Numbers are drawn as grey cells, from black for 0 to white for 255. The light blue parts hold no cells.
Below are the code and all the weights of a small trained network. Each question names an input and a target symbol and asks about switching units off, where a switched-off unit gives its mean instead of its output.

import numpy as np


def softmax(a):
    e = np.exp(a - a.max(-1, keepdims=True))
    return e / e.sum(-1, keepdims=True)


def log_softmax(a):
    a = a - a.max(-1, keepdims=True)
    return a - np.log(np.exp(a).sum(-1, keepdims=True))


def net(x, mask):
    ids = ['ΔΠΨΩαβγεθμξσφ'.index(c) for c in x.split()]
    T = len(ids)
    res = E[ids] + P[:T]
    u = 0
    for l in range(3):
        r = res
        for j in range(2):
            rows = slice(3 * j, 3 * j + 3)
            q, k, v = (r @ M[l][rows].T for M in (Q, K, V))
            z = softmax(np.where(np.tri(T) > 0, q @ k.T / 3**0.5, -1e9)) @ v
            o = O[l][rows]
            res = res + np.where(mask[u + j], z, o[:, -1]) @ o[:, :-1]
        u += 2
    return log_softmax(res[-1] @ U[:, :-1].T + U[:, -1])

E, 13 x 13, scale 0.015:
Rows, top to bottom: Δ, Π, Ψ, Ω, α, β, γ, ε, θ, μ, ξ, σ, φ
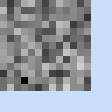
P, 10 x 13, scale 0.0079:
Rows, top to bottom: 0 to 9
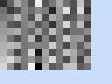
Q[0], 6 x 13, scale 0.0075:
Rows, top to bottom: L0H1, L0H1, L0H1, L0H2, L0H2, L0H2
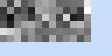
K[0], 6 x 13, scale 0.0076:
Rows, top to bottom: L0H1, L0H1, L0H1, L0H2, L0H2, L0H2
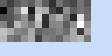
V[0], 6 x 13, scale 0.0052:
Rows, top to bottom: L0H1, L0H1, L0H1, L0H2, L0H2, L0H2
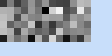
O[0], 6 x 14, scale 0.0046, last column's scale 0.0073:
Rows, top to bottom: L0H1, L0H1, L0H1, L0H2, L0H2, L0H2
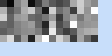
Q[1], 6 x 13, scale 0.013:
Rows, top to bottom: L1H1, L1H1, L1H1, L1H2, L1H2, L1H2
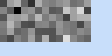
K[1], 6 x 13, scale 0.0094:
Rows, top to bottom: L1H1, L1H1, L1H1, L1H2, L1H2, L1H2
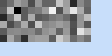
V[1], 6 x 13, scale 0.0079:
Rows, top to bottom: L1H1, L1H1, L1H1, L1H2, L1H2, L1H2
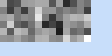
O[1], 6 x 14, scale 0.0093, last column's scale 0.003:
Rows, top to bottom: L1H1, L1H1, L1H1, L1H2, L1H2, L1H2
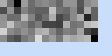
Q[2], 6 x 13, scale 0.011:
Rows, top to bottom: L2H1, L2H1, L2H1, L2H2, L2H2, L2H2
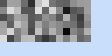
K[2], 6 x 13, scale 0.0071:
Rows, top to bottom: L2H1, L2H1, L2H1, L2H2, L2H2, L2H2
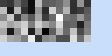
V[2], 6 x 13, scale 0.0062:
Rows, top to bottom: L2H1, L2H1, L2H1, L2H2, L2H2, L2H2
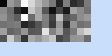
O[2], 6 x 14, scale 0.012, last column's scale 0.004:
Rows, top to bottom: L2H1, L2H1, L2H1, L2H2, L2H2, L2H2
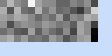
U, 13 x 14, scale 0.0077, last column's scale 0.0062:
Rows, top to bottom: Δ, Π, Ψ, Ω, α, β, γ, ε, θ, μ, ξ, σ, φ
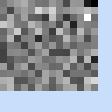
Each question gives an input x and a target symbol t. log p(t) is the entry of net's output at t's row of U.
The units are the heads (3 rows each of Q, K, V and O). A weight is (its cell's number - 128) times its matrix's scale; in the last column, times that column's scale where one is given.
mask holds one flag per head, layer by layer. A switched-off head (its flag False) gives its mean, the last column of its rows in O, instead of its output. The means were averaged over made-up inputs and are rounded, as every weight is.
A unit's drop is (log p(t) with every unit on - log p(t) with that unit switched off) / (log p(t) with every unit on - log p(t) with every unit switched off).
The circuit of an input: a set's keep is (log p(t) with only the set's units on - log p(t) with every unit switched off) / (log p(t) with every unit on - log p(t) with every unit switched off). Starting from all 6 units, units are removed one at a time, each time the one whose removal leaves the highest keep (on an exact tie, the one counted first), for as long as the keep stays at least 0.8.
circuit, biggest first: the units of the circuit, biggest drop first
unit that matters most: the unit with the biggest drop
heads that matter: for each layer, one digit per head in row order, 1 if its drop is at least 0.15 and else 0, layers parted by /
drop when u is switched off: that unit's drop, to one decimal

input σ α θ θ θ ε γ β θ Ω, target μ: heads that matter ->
00 / 10 / 10
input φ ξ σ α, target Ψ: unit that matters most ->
L1H1
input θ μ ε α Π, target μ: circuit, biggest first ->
(L2H1; L1H2)
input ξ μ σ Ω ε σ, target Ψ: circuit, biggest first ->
(L2H2; L1H1)
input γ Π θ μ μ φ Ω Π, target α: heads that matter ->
00 / 10 / 00
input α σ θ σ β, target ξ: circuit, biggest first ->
(L1H2; L1H1)
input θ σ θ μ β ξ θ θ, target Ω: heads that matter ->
00 / 10 / 10
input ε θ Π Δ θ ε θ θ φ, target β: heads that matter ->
11 / 00 / 10
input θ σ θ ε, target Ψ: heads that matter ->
00 / 10 / 00
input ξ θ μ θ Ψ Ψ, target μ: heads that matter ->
10 / 00 / 10
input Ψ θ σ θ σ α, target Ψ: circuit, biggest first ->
(L2H2; L1H1)
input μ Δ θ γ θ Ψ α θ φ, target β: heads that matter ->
10 / 00 / 10
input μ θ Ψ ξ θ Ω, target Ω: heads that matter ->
00 / 00 / 10
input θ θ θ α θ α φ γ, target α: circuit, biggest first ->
(L1H1)
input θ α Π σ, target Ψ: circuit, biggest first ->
(L1H1; L2H2)
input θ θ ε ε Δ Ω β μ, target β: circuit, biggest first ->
(L2H1; L2H2)
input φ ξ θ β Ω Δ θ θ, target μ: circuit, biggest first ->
(L2H1; L1H1)
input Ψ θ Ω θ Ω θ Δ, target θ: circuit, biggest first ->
(L1H1; L2H2; L0H2)
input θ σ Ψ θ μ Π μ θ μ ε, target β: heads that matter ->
00 / 10 / 11
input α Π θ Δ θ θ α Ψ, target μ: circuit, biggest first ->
(L2H1)
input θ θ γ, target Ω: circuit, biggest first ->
(L2H1; L1H2)
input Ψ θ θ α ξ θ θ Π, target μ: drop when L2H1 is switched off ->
0.6
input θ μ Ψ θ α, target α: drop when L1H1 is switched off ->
1.1
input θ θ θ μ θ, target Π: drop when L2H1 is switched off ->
-0.1
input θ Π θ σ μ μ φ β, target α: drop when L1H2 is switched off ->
0.0
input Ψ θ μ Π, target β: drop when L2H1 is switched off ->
0.4
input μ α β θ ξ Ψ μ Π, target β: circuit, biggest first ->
(L2H1)
